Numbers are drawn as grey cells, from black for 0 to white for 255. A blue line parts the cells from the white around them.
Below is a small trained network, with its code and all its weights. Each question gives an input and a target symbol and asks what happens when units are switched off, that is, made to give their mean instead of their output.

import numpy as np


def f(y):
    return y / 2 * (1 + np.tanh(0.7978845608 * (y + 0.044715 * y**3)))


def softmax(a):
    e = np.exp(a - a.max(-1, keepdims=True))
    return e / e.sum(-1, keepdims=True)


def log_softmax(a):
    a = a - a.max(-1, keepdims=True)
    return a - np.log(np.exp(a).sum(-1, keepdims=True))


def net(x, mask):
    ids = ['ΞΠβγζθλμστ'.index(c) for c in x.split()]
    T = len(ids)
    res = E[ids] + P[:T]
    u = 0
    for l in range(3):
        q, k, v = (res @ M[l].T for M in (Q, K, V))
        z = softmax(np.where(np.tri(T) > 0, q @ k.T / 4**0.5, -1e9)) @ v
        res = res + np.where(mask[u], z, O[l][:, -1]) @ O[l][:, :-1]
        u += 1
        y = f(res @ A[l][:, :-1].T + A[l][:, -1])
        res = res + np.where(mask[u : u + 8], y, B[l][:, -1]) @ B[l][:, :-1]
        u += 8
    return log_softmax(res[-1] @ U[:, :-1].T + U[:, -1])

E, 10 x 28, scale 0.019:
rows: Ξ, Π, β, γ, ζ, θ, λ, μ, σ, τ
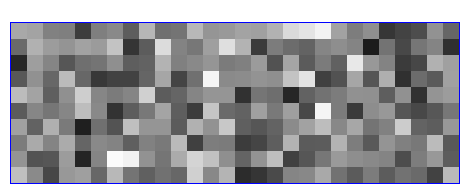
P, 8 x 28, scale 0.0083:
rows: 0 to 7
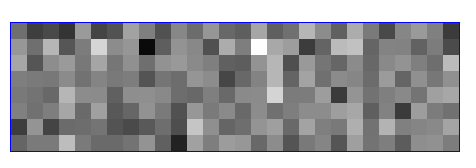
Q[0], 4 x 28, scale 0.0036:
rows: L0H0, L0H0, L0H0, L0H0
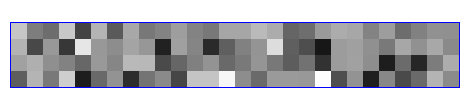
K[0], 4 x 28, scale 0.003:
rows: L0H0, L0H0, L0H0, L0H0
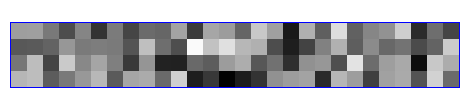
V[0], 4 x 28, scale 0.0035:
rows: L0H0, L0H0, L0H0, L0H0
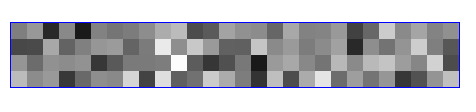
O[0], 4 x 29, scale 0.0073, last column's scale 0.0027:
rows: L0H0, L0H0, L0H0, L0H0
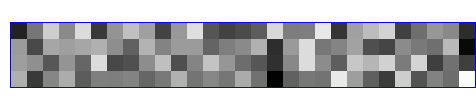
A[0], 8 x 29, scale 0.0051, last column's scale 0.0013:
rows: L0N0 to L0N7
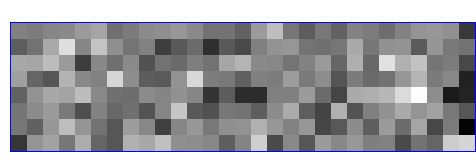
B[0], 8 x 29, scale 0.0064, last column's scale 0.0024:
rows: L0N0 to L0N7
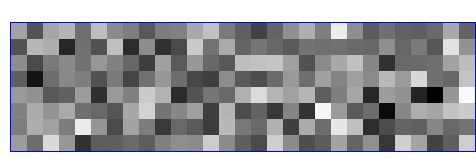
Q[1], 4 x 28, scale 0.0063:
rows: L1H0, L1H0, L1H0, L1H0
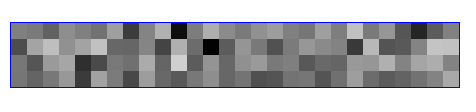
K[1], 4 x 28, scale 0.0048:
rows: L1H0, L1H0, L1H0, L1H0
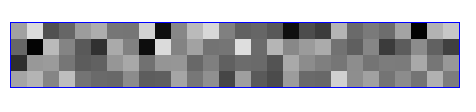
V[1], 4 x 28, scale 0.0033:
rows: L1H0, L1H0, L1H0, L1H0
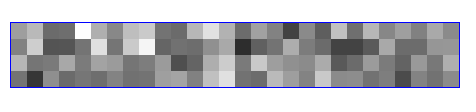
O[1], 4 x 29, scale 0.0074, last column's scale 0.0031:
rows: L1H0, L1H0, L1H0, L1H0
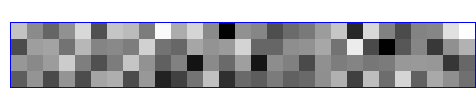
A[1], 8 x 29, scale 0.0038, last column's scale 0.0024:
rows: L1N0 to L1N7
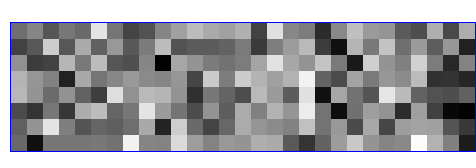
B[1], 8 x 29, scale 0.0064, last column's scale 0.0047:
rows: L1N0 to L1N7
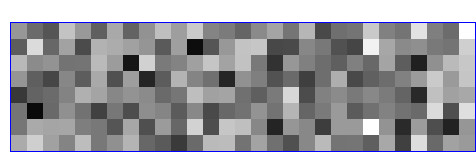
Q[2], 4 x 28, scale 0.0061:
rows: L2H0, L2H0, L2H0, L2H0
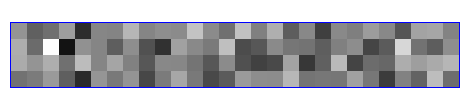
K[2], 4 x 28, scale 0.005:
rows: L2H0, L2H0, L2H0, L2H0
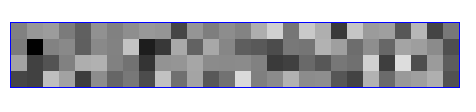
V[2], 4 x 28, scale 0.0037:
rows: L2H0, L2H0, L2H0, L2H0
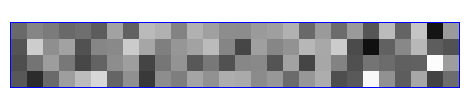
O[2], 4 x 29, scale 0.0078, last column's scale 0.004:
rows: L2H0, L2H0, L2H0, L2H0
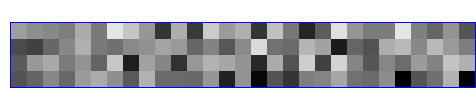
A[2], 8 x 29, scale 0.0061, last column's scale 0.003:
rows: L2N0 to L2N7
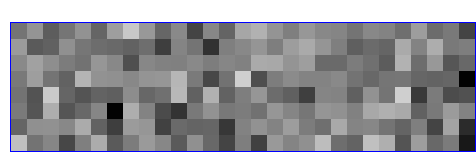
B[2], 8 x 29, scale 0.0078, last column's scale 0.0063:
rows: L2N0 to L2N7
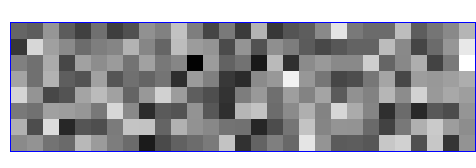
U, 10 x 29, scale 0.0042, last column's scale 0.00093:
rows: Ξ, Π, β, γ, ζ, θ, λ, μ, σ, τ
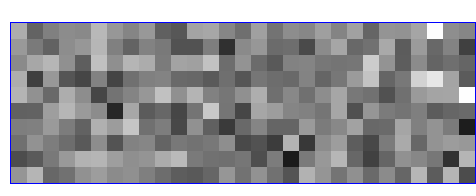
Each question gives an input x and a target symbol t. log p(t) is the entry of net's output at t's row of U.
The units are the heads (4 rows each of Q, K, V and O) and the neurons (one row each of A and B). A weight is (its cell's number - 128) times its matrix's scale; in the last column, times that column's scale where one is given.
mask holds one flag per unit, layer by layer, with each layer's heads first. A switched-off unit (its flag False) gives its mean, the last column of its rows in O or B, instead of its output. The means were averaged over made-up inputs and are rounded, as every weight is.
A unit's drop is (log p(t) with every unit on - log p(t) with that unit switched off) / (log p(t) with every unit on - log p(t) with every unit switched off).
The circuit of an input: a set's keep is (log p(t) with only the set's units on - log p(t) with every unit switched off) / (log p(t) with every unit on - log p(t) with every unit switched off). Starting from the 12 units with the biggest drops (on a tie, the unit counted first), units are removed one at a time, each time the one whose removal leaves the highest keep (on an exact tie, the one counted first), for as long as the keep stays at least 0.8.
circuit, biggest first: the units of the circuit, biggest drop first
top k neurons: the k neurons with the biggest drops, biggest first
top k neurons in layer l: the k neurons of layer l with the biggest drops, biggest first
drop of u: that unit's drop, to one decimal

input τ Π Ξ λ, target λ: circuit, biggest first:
L2N5, L1H0, L1N0
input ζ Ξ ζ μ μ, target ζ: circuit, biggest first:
L0H0, L0N4, L1H0, L2N2
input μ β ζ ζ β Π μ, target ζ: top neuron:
L0N4
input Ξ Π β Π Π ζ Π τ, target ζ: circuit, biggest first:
L1H0, L2N2
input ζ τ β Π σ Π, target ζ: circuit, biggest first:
L1H0, L2N2
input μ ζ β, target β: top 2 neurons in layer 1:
L1N3, L1N5
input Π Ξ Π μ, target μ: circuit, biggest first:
L0N5, L1H0
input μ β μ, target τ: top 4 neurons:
L0N4, L1N3, L1N5, L0N5
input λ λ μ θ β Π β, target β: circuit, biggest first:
L0H0, L2H0, L1N1
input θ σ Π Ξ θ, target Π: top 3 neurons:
L2N4, L0N7, L2N5
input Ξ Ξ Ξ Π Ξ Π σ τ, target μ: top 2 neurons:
L0N3, L2N1
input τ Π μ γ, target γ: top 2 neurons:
L2N6, L1N1
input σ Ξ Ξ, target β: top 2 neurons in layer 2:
L2N1, L2N2
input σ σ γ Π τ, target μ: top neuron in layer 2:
L2N1
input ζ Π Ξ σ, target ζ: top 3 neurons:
L1N7, L0N3, L2N2
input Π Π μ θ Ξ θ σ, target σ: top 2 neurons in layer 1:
L1N7, L1N3
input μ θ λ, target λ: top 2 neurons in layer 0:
L0N2, L0N4
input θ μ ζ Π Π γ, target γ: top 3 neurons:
L2N6, L1N1, L0N6
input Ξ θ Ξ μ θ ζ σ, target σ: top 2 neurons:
L2N0, L1N7
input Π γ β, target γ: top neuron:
L0N7
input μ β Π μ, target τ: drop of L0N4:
0.8
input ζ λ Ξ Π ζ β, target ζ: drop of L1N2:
0.0
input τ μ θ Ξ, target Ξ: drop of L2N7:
0.3
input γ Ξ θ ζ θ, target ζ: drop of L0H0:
0.2
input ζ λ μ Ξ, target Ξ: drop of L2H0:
0.1
